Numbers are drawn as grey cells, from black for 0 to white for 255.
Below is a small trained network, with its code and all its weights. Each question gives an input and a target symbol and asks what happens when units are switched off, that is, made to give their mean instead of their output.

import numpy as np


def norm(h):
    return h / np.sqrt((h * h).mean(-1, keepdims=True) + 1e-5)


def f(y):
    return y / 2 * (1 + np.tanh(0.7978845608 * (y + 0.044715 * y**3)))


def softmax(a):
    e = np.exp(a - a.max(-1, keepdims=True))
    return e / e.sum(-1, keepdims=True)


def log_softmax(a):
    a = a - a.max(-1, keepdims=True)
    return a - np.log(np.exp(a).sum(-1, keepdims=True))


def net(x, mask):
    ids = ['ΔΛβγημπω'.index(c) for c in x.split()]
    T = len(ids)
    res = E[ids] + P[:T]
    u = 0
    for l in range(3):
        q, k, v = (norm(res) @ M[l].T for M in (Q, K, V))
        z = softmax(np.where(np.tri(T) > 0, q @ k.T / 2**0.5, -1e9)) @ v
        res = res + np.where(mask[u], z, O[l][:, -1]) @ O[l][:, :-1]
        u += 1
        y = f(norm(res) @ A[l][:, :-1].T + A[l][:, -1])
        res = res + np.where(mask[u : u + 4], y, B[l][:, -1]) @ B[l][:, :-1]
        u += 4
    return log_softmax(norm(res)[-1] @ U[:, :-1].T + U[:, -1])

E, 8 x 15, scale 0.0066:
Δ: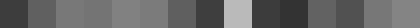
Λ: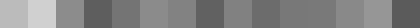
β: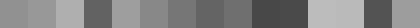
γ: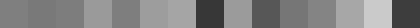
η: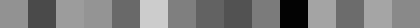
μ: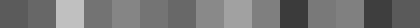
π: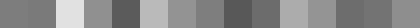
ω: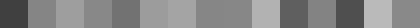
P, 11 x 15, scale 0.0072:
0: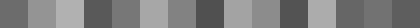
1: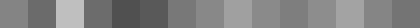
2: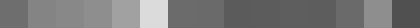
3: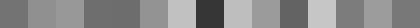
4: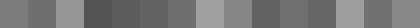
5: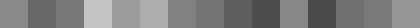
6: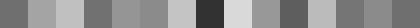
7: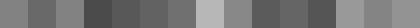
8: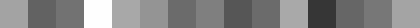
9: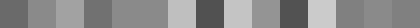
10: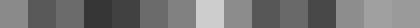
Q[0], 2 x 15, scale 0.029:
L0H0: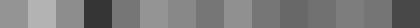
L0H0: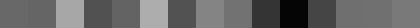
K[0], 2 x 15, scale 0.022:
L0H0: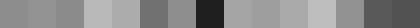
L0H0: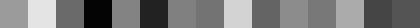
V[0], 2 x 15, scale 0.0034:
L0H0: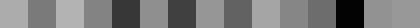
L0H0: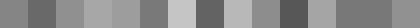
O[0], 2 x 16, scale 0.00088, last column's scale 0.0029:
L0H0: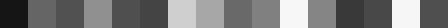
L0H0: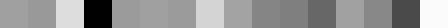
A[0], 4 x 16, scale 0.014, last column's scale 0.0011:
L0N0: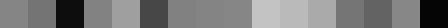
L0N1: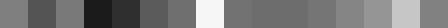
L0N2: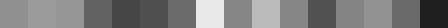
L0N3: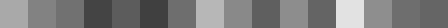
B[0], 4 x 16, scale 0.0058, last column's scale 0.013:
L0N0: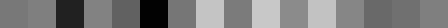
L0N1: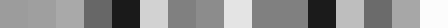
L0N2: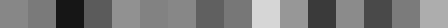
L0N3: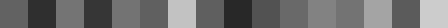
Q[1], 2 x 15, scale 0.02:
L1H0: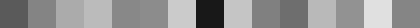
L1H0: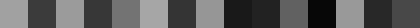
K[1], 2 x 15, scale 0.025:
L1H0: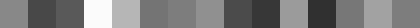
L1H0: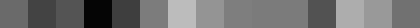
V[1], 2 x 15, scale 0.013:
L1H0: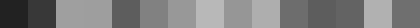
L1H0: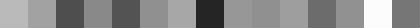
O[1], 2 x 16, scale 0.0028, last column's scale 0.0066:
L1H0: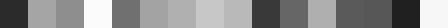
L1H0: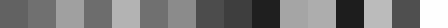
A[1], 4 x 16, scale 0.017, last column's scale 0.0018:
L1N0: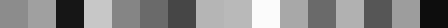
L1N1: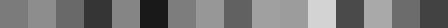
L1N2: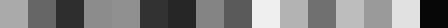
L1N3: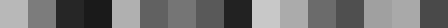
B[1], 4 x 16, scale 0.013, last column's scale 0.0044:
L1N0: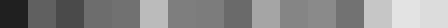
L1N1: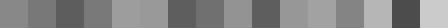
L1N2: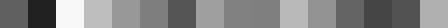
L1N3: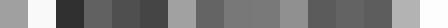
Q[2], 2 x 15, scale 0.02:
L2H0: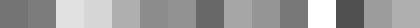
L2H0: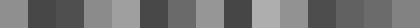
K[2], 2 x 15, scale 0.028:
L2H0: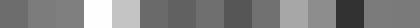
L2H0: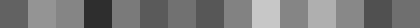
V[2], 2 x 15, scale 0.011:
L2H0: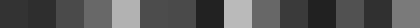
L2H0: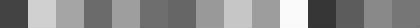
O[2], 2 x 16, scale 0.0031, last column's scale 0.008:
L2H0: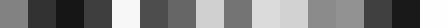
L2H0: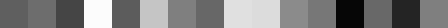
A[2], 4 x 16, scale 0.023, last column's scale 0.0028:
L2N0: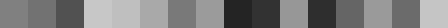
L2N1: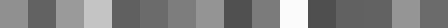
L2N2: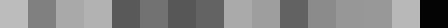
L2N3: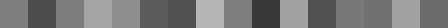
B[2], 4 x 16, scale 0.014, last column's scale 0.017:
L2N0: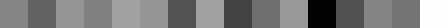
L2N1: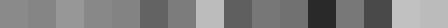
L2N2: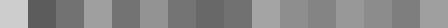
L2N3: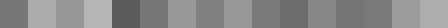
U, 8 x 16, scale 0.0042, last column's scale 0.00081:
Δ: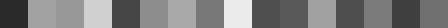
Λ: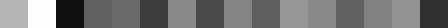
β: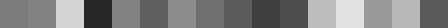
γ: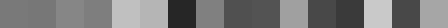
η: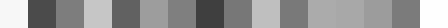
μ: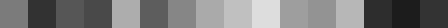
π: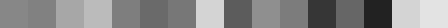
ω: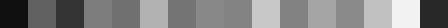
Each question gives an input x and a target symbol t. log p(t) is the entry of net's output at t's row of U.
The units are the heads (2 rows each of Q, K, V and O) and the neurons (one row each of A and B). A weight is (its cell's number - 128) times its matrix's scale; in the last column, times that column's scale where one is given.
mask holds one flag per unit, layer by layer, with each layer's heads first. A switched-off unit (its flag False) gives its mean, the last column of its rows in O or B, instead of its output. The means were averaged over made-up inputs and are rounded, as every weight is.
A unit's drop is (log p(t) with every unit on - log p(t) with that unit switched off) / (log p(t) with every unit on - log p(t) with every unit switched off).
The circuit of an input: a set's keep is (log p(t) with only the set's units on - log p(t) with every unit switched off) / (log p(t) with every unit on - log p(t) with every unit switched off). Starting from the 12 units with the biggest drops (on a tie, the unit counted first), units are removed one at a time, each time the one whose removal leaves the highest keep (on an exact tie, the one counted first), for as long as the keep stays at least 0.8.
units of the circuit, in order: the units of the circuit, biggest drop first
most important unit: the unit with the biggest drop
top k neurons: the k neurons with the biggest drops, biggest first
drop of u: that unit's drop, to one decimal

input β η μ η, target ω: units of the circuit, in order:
(L0N1; L1H0; L0N3; L1N0)
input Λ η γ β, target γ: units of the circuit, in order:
(L0N1; L1N1)
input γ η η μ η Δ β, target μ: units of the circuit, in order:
(L2N0; L2H0; L0N1)
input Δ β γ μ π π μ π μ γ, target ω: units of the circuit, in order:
(L0N3; L1H0; L0N1; L1N0)
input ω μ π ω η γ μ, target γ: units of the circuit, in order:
(L1H0; L0N1; L1N1)
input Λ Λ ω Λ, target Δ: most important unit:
L2N0
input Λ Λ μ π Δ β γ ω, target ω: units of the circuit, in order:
(L0N2; L1N0)
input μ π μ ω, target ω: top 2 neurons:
(L0N3; L0N1)
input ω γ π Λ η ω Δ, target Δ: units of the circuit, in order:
(L2N0; L1H0)
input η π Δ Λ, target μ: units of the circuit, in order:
(L2H0; L2N0; L0N1; L0N3)
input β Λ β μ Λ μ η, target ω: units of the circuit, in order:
(L1H0; L0N1; L0N3; L1N0)
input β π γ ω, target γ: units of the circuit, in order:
(L0N1; L1N1)
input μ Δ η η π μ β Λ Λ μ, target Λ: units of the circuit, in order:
(L1H0; L0N1; L1N3)
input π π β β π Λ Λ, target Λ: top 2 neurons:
(L0N1; L1N3)
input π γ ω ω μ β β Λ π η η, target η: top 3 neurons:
(L0N1; L2N2; L2N0)
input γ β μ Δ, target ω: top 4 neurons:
(L0N1; L0N3; L1N0; L2N0)
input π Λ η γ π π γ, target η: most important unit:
L0N3
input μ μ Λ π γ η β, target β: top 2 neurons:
(L0N1; L2N0)
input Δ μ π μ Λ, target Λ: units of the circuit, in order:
(L0N2; L1N3)
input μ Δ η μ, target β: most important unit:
L2H0
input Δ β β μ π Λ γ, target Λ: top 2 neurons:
(L0N1; L1N3)
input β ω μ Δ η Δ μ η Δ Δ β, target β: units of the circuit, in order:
(L0N1; L0N3; L2N0)
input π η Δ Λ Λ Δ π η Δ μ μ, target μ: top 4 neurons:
(L0N1; L0N3; L0N2; L2N0)
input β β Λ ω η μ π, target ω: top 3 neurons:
(L0N3; L0N1; L1N0)
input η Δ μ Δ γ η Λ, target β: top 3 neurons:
(L0N1; L2N0; L1N3)
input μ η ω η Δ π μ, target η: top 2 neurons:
(L0N3; L2N2)
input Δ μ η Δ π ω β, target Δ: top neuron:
(L2N0)
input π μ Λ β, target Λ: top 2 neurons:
(L0N1; L1N3)
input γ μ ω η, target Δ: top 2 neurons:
(L2N0; L0N1)
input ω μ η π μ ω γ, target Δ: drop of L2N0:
0.4
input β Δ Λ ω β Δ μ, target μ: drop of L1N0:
0.0
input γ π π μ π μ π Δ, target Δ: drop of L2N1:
0.2
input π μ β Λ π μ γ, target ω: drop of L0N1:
1.1
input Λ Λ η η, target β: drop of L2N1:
0.1
